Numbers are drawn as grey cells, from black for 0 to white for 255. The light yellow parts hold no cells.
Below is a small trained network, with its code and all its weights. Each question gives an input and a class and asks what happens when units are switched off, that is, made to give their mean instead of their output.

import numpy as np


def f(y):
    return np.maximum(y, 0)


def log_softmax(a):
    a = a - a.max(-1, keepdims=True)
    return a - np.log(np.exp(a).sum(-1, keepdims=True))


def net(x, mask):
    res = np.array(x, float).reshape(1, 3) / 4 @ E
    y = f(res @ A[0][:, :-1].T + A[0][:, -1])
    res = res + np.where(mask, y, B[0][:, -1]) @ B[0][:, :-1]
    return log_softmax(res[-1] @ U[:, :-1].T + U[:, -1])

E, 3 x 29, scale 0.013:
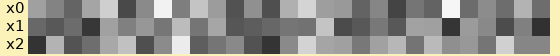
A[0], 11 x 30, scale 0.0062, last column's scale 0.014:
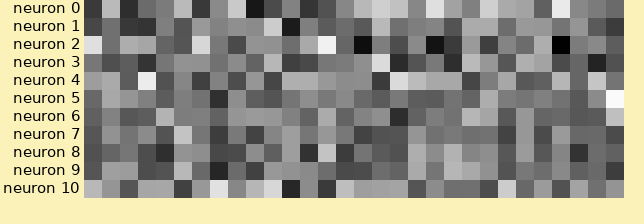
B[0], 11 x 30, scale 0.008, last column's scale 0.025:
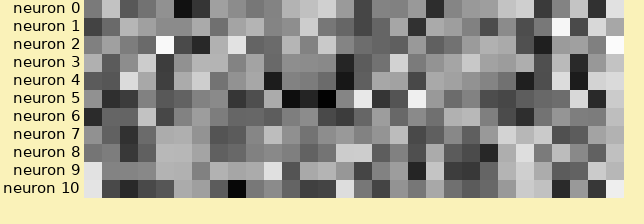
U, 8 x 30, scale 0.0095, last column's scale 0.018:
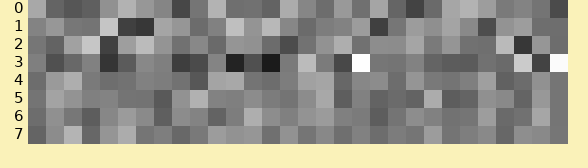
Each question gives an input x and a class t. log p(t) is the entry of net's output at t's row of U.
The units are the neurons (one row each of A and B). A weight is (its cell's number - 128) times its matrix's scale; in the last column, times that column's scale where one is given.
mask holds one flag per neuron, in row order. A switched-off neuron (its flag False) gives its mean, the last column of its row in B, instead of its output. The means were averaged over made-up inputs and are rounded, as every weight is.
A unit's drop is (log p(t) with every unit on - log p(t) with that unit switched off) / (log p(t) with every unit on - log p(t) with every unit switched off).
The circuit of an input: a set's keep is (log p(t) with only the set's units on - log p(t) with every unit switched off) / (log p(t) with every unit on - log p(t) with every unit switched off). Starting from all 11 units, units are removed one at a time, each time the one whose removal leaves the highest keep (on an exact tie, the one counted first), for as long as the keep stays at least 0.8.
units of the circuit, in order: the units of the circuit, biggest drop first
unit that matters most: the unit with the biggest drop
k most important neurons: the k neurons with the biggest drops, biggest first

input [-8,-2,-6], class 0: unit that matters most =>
neuron 8
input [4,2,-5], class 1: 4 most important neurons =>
[neuron 2; neuron 5; neuron 8; neuron 9]
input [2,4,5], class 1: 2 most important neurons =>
[neuron 0; neuron 4]
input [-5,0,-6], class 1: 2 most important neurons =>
[neuron 2; neuron 10]
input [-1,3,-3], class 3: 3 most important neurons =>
[neuron 0; neuron 4; neuron 9]
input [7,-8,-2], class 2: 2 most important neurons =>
[neuron 4; neuron 5]
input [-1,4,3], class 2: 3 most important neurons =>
[neuron 2; neuron 10; neuron 3]
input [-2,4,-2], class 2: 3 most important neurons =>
[neuron 10; neuron 3; neuron 0]
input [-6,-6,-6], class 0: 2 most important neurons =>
[neuron 8; neuron 0]
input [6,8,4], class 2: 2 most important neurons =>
[neuron 3; neuron 1]
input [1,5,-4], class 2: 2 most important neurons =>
[neuron 0; neuron 3]
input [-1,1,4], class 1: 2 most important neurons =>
[neuron 0; neuron 10]
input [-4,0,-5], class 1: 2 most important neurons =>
[neuron 2; neuron 10]
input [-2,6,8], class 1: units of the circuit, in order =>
[neuron 0]
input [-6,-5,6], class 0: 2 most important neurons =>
[neuron 2; neuron 9]
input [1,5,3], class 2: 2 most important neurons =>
[neuron 2; neuron 3]
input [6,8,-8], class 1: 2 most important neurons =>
[neuron 2; neuron 4]
